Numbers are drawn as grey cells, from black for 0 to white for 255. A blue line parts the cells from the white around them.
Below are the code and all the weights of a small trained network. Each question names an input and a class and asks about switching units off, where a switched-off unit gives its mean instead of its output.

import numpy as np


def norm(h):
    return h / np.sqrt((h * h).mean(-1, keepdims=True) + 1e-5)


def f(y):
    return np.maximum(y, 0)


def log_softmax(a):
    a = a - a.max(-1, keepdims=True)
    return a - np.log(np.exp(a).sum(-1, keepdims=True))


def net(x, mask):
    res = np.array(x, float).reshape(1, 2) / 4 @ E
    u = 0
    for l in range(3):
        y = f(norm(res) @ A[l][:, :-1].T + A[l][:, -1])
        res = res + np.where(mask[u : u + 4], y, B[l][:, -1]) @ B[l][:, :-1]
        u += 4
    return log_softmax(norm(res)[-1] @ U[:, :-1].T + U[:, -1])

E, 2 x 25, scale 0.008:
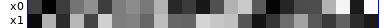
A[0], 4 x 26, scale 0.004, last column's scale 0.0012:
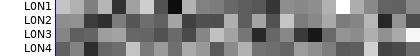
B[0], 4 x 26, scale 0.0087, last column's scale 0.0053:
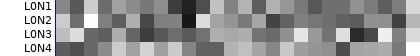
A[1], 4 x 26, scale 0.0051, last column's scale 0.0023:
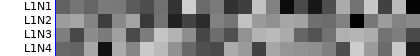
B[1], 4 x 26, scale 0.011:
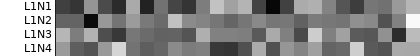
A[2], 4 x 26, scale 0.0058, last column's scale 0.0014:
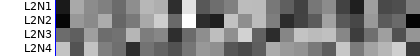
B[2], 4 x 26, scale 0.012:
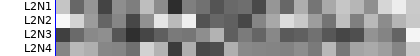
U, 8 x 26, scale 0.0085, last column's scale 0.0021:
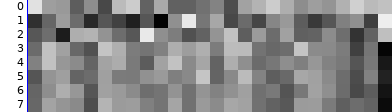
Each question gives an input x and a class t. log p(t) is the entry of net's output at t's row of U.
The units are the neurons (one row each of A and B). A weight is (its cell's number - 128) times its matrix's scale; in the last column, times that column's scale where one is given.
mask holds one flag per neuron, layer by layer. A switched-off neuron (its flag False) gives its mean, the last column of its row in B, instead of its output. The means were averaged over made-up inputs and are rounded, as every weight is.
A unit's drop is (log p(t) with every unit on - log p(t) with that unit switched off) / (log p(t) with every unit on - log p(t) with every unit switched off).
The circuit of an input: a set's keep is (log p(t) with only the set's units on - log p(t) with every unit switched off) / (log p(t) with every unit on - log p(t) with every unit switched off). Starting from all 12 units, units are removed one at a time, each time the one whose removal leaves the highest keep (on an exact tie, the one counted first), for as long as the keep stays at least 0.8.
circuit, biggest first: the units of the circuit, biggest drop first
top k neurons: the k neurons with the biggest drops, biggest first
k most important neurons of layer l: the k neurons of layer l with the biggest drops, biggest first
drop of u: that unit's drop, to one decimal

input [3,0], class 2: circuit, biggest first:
L0N3, L1N2
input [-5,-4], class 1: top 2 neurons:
L2N2, L0N4
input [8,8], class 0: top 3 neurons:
L0N4, L2N2, L2N1
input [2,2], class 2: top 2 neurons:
L0N4, L1N4
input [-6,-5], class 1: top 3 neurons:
L2N2, L2N1, L0N4
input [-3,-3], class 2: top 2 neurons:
L1N1, L2N1
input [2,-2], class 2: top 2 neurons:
L1N2, L0N3
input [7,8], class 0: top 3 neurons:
L0N4, L2N2, L2N1
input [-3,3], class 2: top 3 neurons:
L0N1, L0N4, L1N1
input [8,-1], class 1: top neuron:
L1N1
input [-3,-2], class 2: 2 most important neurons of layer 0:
L0N1, L0N2
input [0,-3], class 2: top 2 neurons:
L1N2, L0N3
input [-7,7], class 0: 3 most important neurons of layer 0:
L0N3, L0N2, L0N4
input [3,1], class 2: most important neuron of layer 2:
L2N3
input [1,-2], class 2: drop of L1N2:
0.9
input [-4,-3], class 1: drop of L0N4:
1.0
